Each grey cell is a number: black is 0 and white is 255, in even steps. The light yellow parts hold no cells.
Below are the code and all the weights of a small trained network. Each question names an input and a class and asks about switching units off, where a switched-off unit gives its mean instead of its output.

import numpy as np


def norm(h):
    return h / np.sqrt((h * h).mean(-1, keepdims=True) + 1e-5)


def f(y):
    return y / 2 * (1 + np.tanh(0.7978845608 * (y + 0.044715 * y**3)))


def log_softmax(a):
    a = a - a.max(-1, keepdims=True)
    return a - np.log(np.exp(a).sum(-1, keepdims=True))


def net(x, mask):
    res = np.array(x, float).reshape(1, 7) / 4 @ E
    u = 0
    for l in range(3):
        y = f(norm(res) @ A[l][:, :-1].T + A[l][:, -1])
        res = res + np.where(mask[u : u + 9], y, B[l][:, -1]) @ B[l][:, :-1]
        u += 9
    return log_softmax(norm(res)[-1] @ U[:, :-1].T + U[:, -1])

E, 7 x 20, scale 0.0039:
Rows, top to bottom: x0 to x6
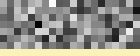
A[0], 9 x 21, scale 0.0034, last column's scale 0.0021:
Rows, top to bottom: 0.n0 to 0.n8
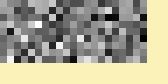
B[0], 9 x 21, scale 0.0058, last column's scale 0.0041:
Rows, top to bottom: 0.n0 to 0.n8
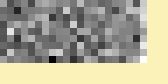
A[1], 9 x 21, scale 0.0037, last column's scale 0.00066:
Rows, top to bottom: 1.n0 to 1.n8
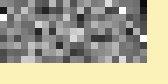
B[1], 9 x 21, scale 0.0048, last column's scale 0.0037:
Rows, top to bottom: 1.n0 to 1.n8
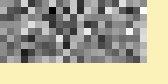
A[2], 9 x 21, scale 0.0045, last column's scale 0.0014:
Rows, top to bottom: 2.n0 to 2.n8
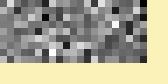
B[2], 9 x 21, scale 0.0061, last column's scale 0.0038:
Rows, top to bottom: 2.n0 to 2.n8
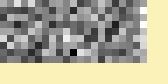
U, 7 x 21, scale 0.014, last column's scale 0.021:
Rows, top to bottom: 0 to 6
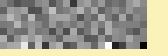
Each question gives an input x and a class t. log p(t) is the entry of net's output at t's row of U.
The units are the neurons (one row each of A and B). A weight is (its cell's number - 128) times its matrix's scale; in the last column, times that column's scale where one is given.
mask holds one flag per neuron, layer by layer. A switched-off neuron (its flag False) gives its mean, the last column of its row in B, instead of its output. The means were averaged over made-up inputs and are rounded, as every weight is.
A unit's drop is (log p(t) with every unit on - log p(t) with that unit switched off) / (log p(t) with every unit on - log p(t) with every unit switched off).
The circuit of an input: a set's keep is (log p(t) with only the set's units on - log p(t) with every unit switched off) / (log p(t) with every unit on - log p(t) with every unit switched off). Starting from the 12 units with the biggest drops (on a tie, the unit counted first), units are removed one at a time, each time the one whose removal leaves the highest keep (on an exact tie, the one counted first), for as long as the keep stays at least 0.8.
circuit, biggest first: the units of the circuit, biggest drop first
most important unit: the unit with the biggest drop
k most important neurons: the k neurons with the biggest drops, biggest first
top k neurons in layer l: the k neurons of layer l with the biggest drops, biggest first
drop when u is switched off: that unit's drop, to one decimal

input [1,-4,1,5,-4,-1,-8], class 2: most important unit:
0.n7
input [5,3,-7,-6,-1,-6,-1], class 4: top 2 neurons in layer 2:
2.n2; 2.n8
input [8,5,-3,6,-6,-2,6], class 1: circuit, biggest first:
2.n7; 1.n1
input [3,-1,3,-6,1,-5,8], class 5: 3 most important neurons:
2.n5; 1.n3; 1.n1
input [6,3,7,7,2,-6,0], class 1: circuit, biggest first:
2.n6; 1.n1
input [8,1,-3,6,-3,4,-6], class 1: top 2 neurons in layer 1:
1.n5; 1.n1
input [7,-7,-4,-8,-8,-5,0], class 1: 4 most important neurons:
2.n7; 1.n1; 0.n8; 0.n2
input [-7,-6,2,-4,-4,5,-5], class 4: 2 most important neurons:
1.n1; 0.n5
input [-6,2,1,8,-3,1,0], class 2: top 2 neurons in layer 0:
0.n7; 0.n8
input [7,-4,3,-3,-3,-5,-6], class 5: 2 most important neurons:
0.n6; 1.n3
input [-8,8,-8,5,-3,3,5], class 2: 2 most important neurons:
2.n4; 0.n7
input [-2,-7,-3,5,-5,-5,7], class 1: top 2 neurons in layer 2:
2.n6; 2.n1
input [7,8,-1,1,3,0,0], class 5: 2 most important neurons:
1.n3; 2.n5
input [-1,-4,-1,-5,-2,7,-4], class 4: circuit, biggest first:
1.n1
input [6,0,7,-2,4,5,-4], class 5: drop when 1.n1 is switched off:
0.0
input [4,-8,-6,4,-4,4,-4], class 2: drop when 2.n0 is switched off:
0.1
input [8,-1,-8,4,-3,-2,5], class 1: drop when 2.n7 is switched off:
0.1
